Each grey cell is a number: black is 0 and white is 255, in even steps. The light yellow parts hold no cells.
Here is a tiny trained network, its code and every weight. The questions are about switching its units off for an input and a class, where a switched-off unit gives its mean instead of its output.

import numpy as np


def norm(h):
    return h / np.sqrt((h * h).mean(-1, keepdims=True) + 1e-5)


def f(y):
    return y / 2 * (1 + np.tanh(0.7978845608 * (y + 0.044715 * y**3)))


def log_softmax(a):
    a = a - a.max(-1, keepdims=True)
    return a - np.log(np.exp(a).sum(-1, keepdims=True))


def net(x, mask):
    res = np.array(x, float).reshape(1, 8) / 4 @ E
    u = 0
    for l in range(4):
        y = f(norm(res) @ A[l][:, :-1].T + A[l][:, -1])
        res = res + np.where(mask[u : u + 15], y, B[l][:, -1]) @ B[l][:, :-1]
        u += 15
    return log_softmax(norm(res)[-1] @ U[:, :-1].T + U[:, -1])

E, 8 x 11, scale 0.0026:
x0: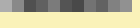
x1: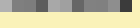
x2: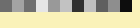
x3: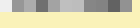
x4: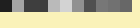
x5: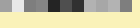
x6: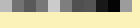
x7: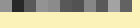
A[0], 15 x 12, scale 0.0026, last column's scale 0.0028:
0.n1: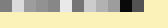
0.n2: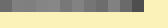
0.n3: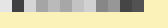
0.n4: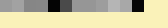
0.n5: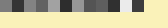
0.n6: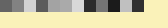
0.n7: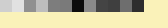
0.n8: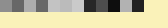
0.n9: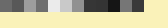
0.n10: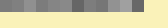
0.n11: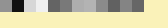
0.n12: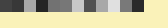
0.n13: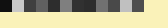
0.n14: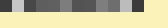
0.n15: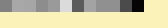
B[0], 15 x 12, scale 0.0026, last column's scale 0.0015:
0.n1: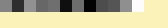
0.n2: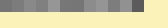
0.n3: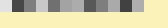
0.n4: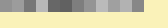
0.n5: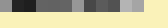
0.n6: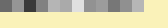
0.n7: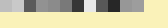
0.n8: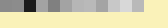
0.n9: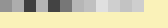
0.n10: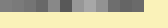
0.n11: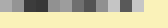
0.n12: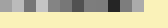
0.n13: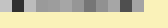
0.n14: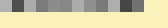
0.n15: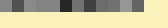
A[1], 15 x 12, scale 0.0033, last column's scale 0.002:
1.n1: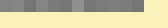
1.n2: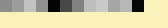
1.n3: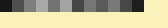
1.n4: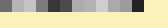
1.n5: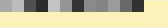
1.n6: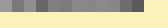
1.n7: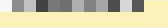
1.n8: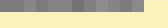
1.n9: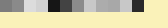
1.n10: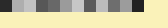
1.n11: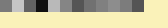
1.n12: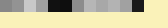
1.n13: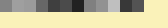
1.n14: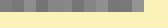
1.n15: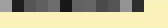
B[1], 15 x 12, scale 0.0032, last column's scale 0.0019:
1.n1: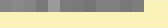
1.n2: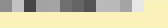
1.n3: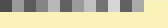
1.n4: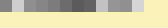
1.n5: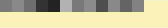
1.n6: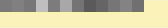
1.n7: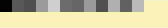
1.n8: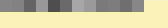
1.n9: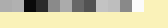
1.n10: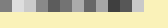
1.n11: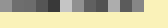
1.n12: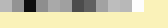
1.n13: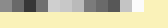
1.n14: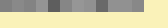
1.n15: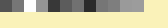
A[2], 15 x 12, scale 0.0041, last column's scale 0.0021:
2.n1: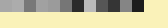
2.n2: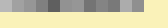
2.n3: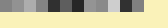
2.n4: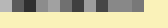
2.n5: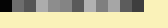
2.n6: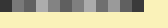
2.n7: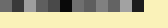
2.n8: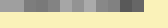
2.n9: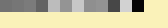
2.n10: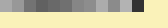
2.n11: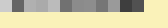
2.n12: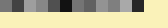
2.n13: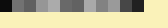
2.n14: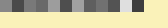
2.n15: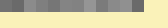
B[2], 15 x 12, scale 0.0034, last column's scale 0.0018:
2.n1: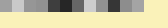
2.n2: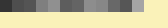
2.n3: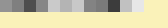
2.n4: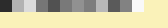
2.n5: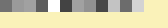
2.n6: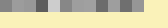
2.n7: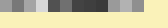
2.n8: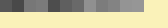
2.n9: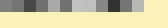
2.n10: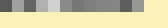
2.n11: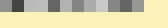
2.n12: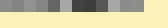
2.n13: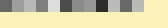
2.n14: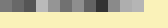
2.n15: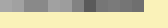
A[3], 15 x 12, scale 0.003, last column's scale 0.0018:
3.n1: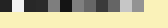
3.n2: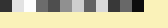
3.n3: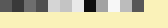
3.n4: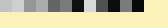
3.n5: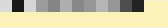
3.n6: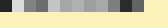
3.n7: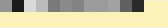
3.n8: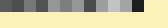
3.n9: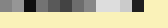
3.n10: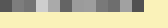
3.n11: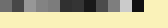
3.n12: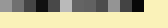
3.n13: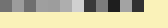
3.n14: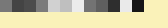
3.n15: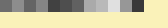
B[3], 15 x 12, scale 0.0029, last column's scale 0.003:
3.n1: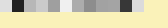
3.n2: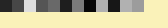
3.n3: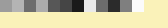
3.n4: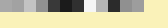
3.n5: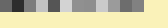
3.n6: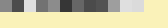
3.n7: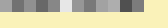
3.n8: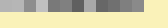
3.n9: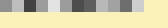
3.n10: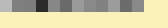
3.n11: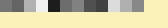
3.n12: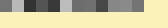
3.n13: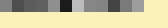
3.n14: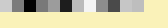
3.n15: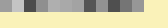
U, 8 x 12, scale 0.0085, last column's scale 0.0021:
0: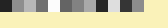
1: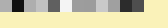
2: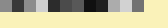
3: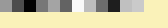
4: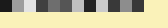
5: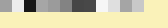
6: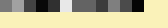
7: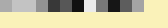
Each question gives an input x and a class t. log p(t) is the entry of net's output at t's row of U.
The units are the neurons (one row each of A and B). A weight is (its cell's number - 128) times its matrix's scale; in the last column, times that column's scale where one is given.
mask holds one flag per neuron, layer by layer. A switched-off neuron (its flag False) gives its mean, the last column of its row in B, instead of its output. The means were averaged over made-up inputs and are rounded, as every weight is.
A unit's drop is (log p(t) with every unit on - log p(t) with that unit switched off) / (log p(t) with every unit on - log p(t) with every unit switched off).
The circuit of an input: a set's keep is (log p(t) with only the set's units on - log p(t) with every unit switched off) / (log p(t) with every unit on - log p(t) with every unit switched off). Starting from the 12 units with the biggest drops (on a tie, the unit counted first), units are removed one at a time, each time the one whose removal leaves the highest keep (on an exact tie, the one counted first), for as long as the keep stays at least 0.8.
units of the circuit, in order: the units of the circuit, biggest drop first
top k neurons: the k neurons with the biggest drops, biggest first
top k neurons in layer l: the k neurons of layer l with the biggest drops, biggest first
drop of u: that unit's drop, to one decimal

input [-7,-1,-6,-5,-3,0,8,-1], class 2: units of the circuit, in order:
2.n7
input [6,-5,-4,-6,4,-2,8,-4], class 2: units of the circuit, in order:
1.n15; 3.n11
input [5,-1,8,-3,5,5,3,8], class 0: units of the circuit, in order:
2.n5; 2.n13
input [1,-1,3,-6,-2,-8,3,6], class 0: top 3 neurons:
1.n3; 0.n1; 2.n5
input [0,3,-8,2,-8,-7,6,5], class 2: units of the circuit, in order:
1.n15; 2.n7
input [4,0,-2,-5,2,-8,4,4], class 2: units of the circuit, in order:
1.n15; 3.n11
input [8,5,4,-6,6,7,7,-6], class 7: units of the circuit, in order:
3.n4; 2.n1
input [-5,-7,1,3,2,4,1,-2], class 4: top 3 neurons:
1.n10; 0.n9; 3.n2
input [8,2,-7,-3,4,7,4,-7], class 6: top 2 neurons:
0.n1; 1.n11
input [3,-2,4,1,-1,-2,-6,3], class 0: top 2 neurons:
0.n9; 1.n3
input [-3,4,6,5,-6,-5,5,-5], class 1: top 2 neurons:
0.n3; 2.n11
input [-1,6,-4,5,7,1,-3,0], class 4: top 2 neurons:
1.n10; 3.n2
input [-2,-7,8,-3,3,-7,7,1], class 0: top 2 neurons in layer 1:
1.n13; 1.n3
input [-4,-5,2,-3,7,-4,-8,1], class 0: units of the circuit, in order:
2.n5
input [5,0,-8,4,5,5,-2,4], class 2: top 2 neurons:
0.n9; 1.n9
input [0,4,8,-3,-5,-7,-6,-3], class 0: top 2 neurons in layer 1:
1.n3; 1.n10
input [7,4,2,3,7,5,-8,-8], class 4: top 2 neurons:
3.n2; 1.n10
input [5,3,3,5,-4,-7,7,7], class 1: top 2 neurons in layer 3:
3.n5; 3.n3
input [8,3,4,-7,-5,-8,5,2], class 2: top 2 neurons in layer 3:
3.n11; 3.n3
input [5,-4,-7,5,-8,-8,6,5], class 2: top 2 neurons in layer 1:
1.n15; 1.n13
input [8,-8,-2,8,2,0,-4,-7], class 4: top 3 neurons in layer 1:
1.n10; 1.n13; 1.n4
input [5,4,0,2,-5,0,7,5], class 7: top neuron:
0.n7
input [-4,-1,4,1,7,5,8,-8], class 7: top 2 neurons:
3.n4; 0.n7
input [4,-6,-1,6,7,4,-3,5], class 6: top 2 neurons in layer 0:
0.n9; 0.n8
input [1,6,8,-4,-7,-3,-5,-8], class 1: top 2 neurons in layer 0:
0.n3; 0.n9
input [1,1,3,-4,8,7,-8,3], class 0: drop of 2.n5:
0.1
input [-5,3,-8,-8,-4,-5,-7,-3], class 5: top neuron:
1.n12
